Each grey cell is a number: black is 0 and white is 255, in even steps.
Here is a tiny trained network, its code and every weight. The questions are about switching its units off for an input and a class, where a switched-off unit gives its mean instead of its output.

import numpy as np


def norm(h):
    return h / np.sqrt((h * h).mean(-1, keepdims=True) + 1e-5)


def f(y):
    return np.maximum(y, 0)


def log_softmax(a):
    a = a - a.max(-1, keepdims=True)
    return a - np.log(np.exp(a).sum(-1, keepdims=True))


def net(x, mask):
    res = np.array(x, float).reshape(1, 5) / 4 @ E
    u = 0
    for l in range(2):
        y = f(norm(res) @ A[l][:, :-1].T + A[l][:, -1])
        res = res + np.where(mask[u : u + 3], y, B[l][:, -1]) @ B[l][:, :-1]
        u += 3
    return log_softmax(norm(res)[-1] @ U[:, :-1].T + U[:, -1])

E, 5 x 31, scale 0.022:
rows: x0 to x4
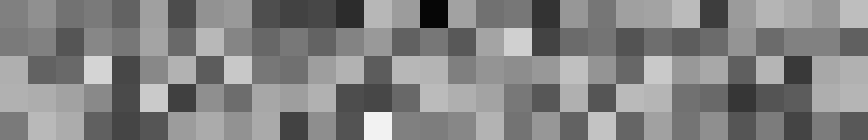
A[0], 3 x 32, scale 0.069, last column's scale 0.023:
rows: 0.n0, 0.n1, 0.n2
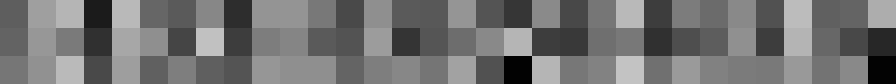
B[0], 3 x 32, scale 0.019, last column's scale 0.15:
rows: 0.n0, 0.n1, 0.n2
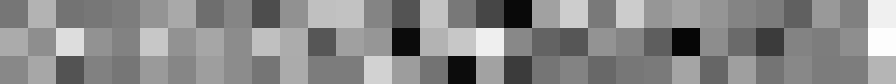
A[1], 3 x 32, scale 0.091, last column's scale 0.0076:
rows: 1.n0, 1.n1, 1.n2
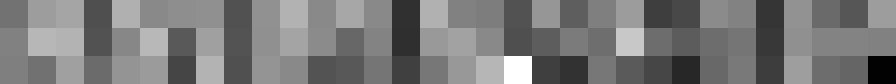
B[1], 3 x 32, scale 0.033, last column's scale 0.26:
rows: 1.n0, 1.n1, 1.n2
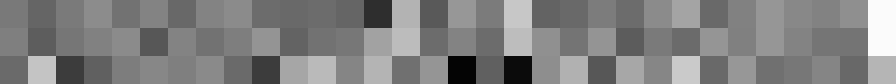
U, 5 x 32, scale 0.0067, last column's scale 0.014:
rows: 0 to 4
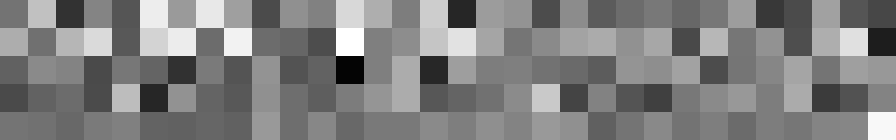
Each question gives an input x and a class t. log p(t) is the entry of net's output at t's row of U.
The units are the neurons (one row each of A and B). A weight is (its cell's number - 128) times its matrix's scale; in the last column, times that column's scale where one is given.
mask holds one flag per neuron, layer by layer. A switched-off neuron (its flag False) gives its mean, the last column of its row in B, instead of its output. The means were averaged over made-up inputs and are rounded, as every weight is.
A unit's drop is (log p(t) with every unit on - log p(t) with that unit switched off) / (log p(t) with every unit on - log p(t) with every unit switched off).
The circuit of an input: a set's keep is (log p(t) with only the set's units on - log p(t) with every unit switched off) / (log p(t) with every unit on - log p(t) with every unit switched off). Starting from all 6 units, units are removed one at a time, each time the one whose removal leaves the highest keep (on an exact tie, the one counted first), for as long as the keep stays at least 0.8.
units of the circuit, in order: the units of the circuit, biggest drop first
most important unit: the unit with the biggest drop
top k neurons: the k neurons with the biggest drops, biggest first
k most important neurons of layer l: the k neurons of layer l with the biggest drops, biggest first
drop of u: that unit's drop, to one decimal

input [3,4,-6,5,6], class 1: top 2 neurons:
(0.n0, 0.n1)
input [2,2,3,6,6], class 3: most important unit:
1.n0
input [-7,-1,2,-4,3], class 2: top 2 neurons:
(0.n1, 1.n1)
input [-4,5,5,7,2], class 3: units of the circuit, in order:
(1.n0, 0.n1, 0.n0)
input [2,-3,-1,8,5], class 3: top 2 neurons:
(1.n0, 1.n2)
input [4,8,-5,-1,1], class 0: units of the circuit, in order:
(0.n1, 1.n2)
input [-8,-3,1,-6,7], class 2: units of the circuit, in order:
(1.n1, 0.n1, 0.n0)
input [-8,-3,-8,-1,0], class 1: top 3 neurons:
(0.n0, 1.n2, 0.n1)
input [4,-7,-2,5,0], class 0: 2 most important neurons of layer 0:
(0.n2, 0.n1)
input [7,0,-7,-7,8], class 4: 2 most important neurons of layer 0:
(0.n0, 0.n1)
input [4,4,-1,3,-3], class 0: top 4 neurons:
(1.n2, 0.n0, 0.n1, 0.n2)
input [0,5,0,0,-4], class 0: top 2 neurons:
(1.n2, 0.n0)
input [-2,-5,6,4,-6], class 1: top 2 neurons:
(0.n1, 1.n2)
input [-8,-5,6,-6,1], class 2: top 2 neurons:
(1.n1, 1.n2)
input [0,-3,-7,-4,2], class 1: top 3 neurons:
(0.n0, 0.n1, 1.n2)
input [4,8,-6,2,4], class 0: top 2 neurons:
(0.n1, 1.n2)
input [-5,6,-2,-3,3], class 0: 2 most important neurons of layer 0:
(0.n1, 0.n0)
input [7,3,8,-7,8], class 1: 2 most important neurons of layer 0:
(0.n1, 0.n2)
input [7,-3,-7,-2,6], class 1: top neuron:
(0.n0)
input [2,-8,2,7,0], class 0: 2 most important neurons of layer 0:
(0.n2, 0.n1)
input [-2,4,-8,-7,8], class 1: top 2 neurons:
(0.n0, 0.n1)
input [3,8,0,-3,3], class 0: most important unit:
1.n2
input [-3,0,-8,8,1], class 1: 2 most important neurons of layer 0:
(0.n0, 0.n1)
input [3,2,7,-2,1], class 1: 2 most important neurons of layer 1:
(1.n2, 1.n1)
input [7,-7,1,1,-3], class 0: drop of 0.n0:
0.2
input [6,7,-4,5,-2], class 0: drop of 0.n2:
0.0
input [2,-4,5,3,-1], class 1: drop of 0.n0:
0.7
